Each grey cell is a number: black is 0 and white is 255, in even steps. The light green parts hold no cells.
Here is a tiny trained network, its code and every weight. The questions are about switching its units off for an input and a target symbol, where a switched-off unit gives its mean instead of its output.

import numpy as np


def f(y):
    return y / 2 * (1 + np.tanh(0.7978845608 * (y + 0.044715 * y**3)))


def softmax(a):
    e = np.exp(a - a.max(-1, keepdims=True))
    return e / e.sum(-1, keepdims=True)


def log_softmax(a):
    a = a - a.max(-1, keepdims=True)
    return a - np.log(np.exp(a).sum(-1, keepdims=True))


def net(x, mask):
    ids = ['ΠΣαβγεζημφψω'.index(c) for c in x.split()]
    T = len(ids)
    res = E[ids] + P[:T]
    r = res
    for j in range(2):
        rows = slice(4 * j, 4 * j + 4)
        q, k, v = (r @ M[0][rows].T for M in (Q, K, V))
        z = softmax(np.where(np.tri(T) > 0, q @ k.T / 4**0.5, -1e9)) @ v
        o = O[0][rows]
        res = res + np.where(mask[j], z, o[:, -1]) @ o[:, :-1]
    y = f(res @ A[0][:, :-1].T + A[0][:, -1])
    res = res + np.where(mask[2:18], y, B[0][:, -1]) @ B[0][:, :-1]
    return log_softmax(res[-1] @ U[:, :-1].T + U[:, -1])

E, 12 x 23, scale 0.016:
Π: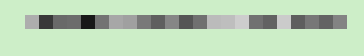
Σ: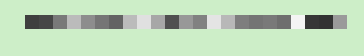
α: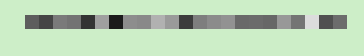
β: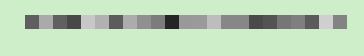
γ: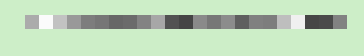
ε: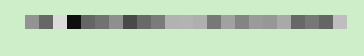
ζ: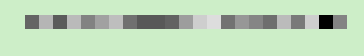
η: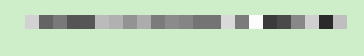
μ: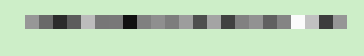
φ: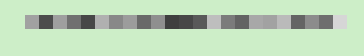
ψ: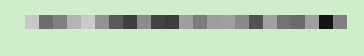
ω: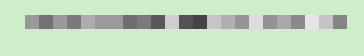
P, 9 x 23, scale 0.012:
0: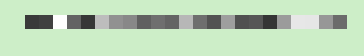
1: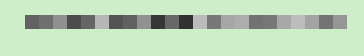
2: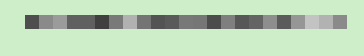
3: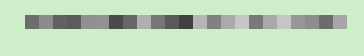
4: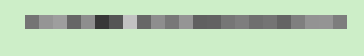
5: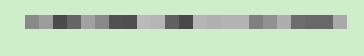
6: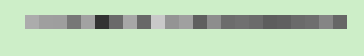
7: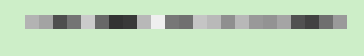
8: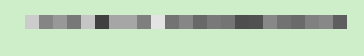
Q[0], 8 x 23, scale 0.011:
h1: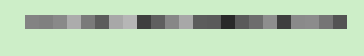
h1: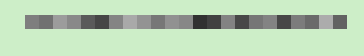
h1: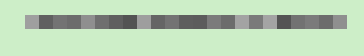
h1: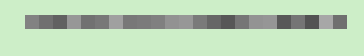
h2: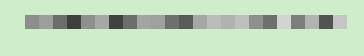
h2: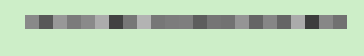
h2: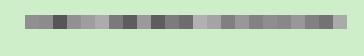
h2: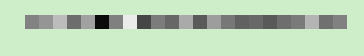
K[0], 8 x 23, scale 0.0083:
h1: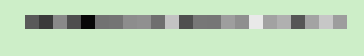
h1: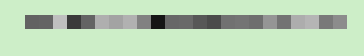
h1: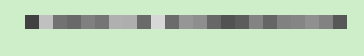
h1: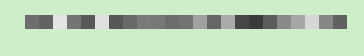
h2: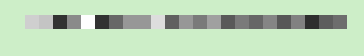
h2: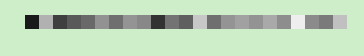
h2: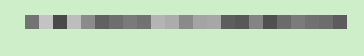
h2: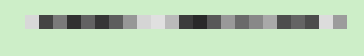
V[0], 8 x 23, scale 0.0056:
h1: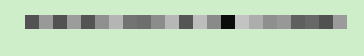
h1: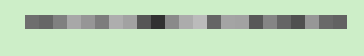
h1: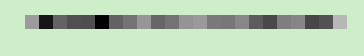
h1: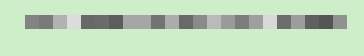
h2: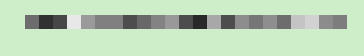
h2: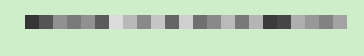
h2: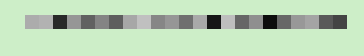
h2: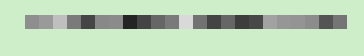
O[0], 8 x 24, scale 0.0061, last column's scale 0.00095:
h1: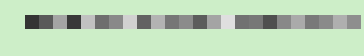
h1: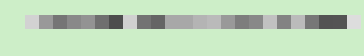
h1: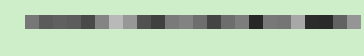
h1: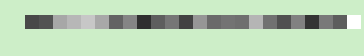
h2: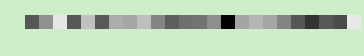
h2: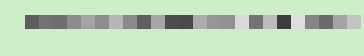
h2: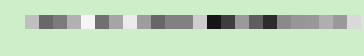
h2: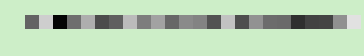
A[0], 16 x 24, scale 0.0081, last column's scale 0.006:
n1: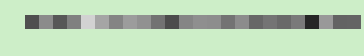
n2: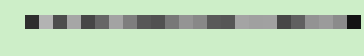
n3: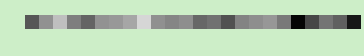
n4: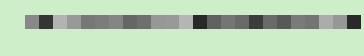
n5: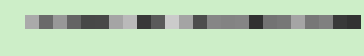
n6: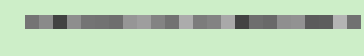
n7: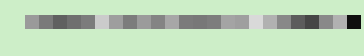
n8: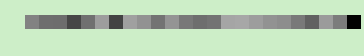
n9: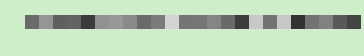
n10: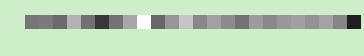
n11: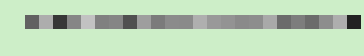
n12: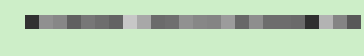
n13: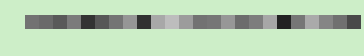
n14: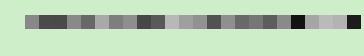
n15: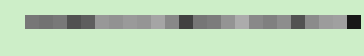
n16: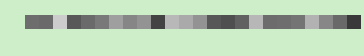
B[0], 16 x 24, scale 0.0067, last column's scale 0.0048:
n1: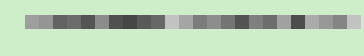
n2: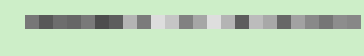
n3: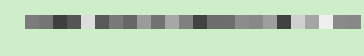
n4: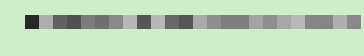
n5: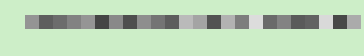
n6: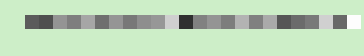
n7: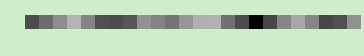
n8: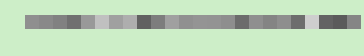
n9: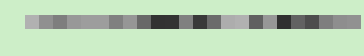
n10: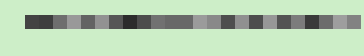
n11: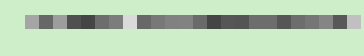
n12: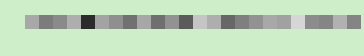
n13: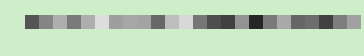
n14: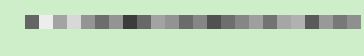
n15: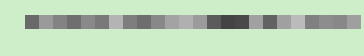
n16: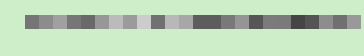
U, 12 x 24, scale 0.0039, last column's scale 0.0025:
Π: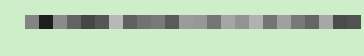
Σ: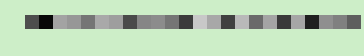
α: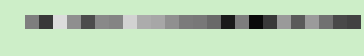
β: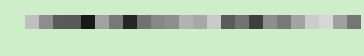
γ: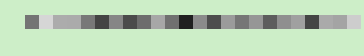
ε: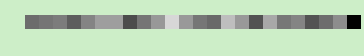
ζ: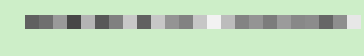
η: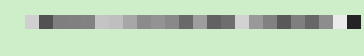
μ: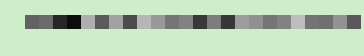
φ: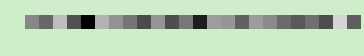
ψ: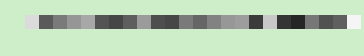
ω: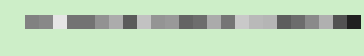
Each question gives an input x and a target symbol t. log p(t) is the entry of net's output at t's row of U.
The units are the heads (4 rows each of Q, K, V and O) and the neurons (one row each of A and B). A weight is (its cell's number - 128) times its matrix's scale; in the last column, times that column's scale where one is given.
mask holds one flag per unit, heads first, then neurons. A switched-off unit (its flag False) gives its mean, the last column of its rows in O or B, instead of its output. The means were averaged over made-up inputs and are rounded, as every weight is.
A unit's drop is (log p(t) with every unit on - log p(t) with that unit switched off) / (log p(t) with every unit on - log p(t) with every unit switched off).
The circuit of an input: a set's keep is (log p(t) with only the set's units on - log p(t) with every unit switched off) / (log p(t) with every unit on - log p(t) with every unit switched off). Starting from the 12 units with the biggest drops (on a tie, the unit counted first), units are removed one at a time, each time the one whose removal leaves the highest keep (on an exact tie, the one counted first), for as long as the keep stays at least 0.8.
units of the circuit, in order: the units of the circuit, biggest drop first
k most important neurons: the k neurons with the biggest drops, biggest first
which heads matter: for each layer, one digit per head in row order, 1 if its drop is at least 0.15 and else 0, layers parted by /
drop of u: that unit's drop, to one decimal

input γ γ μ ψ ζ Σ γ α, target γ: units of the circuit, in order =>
h1, h2, n14
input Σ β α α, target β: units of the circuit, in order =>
h2, h1
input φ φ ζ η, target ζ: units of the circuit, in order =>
h1, n7
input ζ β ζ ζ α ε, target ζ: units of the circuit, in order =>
h1
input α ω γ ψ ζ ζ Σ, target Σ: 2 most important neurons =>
n10, n12
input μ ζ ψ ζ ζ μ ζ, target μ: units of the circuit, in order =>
h2, n3, h1
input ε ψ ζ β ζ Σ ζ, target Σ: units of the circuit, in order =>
h2, h1
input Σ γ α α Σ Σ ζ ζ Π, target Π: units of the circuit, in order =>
n5, h2
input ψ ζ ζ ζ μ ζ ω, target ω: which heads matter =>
01
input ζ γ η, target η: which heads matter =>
01
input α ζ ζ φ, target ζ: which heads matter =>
10
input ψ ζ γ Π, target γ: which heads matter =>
11
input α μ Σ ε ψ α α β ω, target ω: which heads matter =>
01
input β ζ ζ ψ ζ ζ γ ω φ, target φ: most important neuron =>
n6
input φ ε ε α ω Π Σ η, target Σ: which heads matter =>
11
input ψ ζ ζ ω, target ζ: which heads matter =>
10
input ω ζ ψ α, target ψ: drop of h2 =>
0.4
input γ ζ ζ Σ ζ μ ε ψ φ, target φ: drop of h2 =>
0.7
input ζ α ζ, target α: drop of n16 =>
0.3
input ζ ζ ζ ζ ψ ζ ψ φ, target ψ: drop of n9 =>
0.2
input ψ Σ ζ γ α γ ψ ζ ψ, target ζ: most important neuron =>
n4
